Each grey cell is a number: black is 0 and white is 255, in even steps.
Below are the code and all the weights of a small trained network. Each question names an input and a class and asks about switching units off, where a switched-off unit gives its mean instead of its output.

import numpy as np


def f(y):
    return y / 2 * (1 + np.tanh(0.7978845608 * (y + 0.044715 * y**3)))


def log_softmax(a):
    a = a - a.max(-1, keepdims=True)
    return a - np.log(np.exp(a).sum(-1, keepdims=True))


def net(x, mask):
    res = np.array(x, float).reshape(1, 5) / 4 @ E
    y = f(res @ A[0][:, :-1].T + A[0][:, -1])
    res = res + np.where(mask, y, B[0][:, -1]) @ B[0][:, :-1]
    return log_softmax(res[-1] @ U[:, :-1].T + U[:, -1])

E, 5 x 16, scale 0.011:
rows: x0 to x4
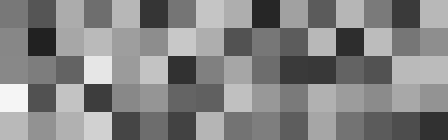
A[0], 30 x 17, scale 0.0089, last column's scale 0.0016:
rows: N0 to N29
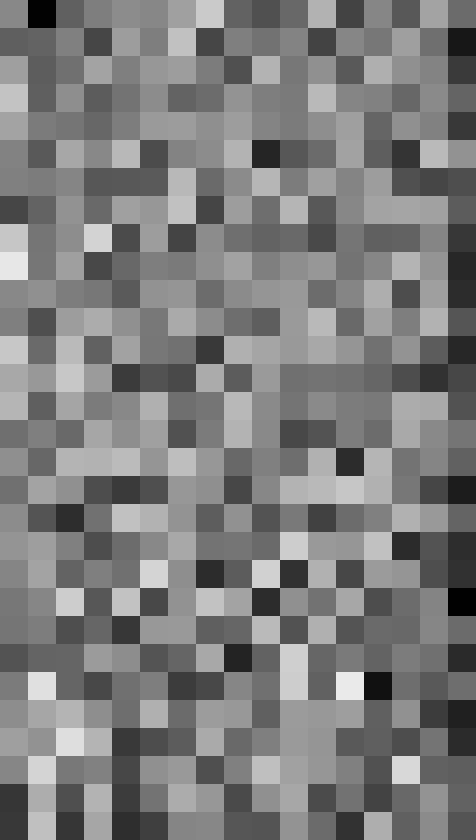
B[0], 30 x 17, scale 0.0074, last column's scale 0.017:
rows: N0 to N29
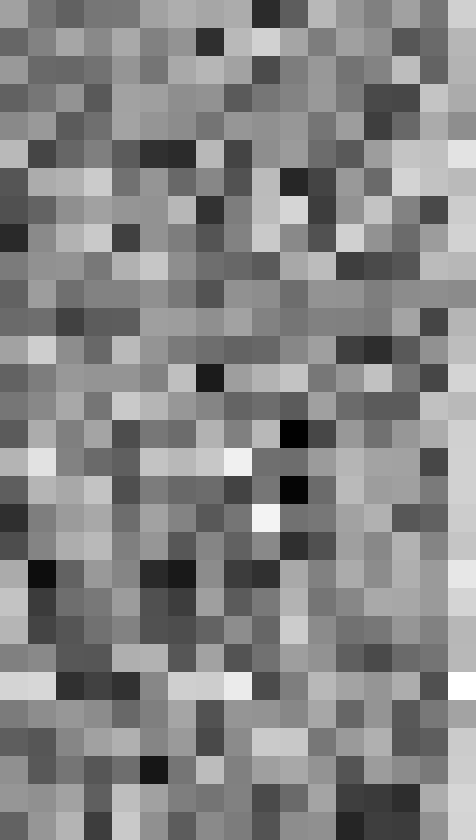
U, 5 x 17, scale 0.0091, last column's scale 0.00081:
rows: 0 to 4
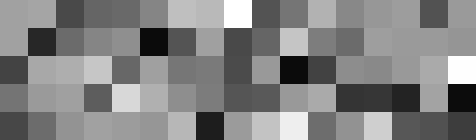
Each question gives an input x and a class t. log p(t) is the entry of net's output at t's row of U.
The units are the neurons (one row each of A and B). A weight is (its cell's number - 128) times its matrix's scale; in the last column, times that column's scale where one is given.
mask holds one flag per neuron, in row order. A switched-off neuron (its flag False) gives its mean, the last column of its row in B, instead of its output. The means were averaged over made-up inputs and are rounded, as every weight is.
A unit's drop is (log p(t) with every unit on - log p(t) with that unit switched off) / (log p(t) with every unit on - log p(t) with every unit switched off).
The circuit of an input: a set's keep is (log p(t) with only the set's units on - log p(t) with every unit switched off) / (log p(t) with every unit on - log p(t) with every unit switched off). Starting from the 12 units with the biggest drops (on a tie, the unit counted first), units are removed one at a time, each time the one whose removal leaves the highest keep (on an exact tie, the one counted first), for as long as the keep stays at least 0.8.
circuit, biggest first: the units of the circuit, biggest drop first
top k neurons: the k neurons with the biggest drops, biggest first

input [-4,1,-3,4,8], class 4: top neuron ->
(N13)
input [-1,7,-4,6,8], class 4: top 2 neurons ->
(N26 N13)
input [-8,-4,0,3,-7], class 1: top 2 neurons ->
(N20 N27)
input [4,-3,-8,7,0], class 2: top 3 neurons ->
(N17 N19 N6)
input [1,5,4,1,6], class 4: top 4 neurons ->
(N24 N8 N26 N13)
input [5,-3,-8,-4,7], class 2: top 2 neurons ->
(N17 N19)
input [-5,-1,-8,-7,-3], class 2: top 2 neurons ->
(N17 N6)
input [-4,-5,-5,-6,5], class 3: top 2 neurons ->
(N29 N28)
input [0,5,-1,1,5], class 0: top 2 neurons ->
(N16 N0)
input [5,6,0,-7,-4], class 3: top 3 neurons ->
(N24 N29 N23)
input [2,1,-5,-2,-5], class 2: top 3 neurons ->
(N19 N17 N13)
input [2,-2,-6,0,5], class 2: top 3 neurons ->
(N17 N6 N19)
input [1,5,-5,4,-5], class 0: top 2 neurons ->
(N16 N0)
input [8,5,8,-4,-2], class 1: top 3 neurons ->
(N5 N21 N17)
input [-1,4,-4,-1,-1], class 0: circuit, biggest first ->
(N16)
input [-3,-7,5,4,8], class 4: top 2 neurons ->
(N8 N13)
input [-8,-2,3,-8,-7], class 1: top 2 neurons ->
(N20 N27)
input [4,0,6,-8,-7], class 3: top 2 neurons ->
(N28 N29)
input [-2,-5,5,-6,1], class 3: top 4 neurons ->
(N28 N29 N16 N17)
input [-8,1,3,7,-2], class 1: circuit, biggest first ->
(N20)
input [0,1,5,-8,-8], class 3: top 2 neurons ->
(N28 N29)
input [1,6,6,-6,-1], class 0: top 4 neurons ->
(N16 N0 N17 N6)
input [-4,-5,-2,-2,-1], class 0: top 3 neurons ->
(N24 N5 N21)
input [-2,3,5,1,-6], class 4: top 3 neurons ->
(N7 N17 N6)
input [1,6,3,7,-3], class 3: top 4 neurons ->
(N24 N14 N9 N3)
